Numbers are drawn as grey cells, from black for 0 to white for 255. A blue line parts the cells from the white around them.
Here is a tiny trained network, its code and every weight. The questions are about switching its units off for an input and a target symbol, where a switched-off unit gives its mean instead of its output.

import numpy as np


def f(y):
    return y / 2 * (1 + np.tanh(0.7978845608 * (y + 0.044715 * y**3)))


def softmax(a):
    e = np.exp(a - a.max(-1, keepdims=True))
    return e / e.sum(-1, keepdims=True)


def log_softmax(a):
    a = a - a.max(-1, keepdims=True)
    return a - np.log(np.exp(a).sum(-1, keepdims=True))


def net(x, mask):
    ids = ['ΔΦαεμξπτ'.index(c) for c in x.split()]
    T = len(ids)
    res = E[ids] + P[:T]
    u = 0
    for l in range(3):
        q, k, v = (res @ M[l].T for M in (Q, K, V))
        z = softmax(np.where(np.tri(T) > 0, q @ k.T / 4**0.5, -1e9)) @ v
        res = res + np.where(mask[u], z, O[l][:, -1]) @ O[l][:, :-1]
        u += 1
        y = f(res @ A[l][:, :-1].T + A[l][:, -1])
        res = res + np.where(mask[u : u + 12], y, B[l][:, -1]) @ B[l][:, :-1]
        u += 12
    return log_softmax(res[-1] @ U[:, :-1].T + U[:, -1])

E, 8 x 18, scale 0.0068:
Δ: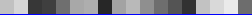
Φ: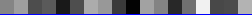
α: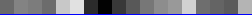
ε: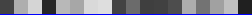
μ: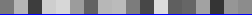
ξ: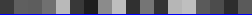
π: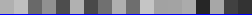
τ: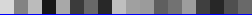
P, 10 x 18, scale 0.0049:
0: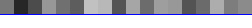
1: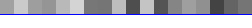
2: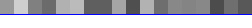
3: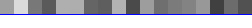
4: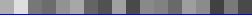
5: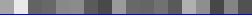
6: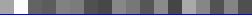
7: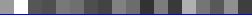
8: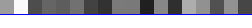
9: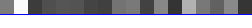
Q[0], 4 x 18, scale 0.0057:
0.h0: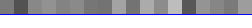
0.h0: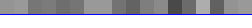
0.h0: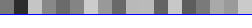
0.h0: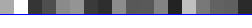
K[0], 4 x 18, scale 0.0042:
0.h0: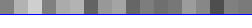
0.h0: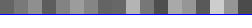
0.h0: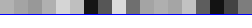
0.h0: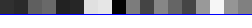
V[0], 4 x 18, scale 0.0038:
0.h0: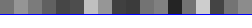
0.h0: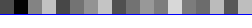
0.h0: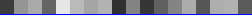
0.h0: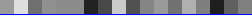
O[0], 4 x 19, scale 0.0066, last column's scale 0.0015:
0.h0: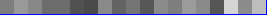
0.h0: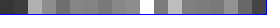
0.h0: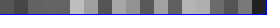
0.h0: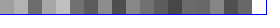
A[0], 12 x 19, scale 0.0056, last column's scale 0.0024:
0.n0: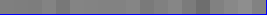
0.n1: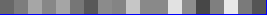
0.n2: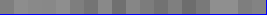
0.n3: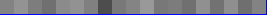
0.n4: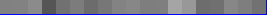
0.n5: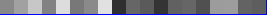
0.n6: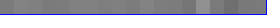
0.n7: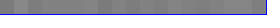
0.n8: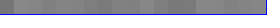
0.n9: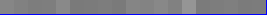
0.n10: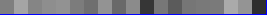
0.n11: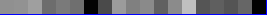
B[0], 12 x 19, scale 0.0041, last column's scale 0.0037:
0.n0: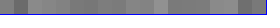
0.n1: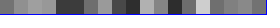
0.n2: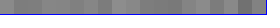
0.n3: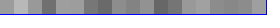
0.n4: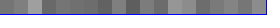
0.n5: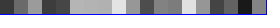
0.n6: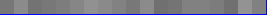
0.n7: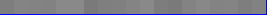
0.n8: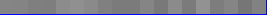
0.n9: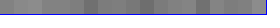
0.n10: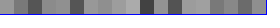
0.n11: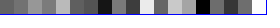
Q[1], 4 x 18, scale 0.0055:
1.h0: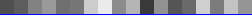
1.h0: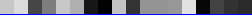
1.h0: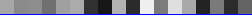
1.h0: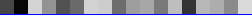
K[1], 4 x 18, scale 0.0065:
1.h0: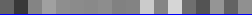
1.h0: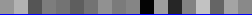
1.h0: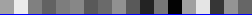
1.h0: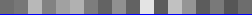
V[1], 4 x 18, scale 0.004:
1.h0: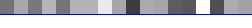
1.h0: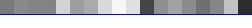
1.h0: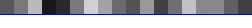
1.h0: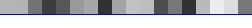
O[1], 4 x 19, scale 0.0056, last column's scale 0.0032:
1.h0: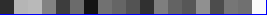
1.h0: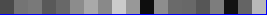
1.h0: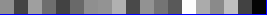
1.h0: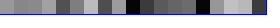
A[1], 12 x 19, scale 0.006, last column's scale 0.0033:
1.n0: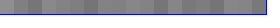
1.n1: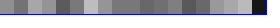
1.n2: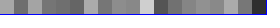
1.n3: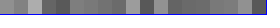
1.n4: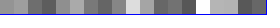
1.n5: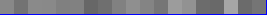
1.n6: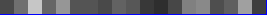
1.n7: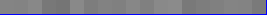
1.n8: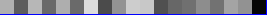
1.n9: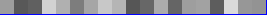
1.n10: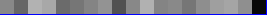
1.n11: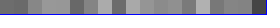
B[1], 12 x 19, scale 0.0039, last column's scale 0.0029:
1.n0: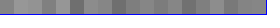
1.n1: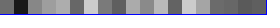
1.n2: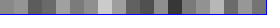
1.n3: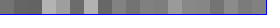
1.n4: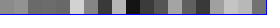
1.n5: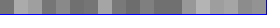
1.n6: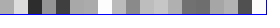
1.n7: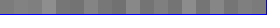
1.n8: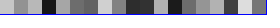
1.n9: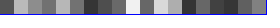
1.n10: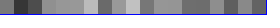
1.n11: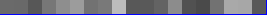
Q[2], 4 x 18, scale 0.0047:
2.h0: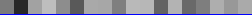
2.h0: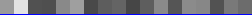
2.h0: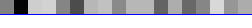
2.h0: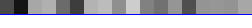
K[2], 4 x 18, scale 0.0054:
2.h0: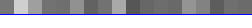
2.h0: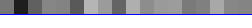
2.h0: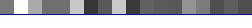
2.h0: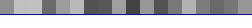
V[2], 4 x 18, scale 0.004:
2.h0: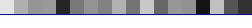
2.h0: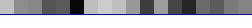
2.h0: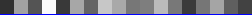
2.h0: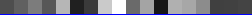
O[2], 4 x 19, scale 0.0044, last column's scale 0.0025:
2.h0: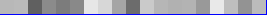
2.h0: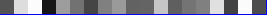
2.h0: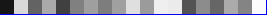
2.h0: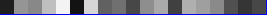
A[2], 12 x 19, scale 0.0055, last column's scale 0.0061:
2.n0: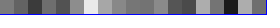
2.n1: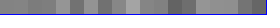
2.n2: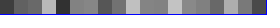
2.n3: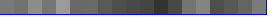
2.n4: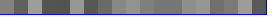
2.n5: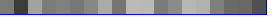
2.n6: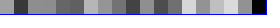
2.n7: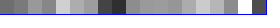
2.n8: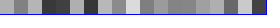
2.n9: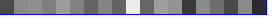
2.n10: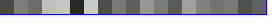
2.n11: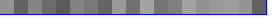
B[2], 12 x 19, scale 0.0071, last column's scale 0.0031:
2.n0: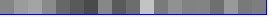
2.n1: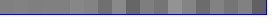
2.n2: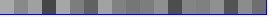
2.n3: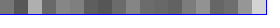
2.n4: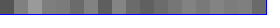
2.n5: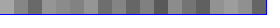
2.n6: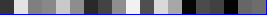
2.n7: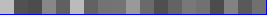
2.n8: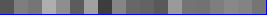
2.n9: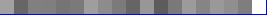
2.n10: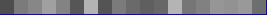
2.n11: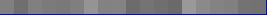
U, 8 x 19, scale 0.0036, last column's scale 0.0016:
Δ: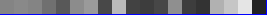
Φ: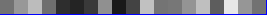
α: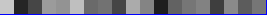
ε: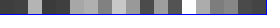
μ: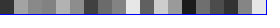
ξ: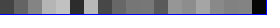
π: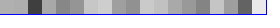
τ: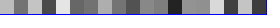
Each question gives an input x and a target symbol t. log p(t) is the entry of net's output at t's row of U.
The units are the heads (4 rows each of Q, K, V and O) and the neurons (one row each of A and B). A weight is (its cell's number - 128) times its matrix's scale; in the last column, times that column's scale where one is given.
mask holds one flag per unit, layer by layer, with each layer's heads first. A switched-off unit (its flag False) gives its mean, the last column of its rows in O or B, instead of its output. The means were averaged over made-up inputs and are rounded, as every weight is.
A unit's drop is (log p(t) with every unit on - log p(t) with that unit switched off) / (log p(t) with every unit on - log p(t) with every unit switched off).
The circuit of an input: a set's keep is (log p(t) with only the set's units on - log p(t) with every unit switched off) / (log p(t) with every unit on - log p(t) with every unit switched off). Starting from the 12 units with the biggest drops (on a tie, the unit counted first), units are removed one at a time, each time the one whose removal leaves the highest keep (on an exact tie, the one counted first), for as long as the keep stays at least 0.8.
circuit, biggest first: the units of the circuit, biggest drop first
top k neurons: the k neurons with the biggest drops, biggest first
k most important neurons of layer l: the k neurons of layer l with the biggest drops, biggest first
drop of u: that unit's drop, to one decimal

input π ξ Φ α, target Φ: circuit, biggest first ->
[1.h0]
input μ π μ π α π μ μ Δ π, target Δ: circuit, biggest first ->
[1.h0, 0.h0]
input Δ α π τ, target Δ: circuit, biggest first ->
[1.h0, 2.h0, 0.n11]
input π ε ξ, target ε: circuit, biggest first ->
[1.h0, 0.n5]
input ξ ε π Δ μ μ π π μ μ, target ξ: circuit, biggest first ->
[2.h0, 2.n10, 1.h0]
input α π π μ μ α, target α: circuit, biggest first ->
[2.h0, 1.h0]
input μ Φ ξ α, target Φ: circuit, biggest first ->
[1.h0, 0.h0]
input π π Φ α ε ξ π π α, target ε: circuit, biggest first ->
[1.h0, 0.n11, 0.n5, 0.h0]
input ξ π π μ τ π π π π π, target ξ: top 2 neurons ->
[2.n10, 1.n6]
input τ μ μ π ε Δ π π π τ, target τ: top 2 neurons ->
[1.n8, 2.n3]
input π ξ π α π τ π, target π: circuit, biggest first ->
[1.h0, 2.h0]
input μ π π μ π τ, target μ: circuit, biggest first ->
[2.h0, 1.h0]
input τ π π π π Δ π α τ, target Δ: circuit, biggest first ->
[1.h0, 0.n11]
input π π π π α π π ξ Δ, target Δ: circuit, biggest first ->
[1.h0]
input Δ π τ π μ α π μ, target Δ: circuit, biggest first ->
[2.h0, 1.h0, 0.n11, 0.h0]
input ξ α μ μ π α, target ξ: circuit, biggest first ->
[2.h0, 2.n10]
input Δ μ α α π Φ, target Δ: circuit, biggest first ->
[2.h0, 1.h0, 0.n11, 2.n8]
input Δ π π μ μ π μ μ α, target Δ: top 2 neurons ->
[2.n8, 0.n11]
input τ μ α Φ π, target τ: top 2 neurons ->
[1.n8, 1.n6]
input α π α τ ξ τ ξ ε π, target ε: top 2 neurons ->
[0.n5, 0.n11]
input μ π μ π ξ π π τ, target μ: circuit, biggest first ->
[0.n11, 2.h0, 1.h0]
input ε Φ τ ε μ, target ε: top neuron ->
[0.n11]
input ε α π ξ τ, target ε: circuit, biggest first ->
[1.h0, 0.h0]
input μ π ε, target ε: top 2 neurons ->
[0.n5, 2.n9]
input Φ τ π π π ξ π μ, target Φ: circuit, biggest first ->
[0.h0, 0.n1]
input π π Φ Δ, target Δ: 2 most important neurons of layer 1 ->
[1.n4, 1.n6]
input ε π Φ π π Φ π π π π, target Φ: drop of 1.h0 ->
1.3
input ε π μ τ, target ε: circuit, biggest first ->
[0.h0]
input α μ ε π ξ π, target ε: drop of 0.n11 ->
0.2
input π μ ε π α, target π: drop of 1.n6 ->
0.2
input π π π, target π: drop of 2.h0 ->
0.5
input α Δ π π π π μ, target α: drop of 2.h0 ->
1.1
